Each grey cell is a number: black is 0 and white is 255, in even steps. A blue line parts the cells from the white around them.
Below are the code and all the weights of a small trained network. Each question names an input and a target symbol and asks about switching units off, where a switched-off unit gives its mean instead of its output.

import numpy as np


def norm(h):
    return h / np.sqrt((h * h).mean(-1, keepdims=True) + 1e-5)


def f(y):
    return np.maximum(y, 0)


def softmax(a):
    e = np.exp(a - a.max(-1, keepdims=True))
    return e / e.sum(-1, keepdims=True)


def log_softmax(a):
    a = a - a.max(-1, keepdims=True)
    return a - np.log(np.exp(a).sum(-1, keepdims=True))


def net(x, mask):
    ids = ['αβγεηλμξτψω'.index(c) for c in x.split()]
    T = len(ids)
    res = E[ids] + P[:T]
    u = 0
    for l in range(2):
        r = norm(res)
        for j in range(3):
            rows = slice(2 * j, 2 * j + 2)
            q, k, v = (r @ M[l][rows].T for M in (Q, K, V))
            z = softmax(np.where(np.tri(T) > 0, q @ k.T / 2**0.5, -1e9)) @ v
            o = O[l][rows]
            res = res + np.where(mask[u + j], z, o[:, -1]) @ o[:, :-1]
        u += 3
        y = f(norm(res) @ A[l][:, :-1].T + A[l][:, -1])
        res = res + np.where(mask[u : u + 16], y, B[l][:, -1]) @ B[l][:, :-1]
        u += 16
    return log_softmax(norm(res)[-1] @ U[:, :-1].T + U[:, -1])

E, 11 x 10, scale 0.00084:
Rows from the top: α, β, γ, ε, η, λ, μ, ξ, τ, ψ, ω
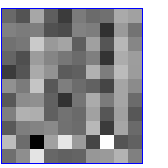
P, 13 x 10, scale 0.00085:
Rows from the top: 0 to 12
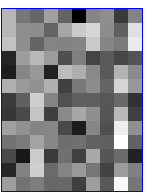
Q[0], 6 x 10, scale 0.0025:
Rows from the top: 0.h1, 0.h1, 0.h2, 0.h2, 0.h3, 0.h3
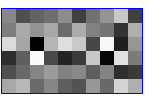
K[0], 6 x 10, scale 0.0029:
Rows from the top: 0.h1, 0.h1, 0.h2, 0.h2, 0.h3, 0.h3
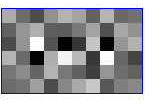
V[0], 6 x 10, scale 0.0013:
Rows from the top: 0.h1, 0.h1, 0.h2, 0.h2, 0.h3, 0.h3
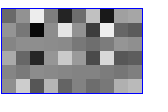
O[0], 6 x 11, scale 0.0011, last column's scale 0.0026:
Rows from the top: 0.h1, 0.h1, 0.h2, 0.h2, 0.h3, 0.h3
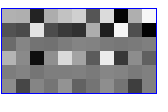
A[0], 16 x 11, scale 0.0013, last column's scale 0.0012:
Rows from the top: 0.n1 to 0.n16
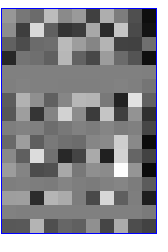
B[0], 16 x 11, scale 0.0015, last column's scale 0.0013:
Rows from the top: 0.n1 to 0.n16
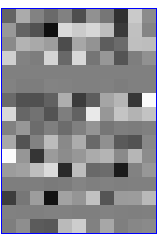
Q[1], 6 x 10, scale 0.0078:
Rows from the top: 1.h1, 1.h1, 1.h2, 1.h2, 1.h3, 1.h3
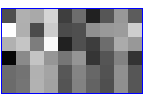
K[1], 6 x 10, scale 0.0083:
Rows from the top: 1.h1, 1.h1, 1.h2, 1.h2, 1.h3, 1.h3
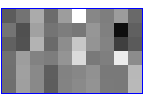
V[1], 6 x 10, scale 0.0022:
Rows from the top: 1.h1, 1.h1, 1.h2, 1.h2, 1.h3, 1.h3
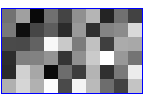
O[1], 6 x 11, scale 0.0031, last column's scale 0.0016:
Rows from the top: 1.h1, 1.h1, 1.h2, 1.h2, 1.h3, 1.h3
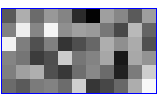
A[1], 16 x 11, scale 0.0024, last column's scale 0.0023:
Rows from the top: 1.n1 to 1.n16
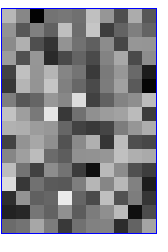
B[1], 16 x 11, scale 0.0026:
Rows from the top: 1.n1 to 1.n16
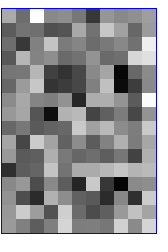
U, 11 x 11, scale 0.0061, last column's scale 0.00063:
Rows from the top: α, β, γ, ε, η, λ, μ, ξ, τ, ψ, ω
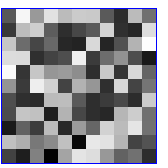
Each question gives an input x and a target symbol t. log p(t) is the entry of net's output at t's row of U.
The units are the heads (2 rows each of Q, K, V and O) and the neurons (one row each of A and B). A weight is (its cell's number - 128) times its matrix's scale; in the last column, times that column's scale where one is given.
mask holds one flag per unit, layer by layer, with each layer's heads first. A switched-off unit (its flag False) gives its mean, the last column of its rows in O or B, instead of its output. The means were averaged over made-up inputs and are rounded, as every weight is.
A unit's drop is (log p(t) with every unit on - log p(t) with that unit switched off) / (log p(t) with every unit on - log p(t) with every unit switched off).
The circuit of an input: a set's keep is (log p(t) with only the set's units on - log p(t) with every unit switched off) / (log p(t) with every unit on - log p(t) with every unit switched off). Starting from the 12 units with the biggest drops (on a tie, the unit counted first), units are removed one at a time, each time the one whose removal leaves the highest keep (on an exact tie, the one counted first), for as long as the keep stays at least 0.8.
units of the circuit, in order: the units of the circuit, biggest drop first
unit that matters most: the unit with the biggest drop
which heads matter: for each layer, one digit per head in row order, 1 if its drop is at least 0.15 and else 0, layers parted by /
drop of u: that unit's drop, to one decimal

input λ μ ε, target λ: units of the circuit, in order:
1.h2
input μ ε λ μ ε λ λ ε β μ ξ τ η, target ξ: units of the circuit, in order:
1.h1, 1.n15
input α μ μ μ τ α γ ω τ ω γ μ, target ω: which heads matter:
010 / 100
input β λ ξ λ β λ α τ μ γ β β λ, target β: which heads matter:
000 / 100
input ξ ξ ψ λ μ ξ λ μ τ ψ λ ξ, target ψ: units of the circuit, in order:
1.h3, 0.h2
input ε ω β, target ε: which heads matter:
000 / 110
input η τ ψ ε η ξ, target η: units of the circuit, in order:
0.h2, 1.n1
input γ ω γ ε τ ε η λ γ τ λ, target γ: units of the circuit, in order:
1.h2, 1.n13
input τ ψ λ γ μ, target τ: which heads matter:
010 / 110
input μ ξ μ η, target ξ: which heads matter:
010 / 100
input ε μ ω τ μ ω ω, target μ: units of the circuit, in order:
1.h2, 1.n14
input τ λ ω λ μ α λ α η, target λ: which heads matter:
100 / 110
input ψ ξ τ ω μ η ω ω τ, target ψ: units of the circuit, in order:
0.h2, 1.h3, 0.h1
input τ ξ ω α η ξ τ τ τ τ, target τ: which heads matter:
000 / 110
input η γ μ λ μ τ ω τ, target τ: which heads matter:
100 / 010
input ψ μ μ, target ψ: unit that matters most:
1.h3
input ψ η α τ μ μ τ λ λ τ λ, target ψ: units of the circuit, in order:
0.h2, 1.h3, 0.h1
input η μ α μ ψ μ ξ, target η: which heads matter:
010 / 010
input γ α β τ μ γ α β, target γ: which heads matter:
000 / 110
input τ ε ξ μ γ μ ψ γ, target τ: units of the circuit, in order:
1.h1, 1.h2, 0.h2, 1.n12
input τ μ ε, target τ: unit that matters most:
1.h1
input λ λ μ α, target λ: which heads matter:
010 / 110
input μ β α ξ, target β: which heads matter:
000 / 000
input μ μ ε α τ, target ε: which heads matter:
010 / 110
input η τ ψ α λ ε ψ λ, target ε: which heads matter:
110 / 110
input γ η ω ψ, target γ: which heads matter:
000 / 110
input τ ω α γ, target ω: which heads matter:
000 / 100
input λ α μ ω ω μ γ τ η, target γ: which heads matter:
100 / 100
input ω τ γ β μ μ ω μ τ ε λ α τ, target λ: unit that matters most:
0.h1
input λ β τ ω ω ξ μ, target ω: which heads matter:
100 / 100
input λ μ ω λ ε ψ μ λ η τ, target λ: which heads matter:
000 / 010
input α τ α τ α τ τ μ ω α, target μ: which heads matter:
110 / 010
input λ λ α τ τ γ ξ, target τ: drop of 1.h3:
0.0
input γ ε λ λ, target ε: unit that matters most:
1.h2
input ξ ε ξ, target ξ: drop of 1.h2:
0.1
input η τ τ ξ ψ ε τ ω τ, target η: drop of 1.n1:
0.2
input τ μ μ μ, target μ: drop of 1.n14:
0.1
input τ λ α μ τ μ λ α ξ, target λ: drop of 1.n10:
0.1
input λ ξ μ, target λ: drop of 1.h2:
0.4
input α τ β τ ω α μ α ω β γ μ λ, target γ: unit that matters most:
0.h1
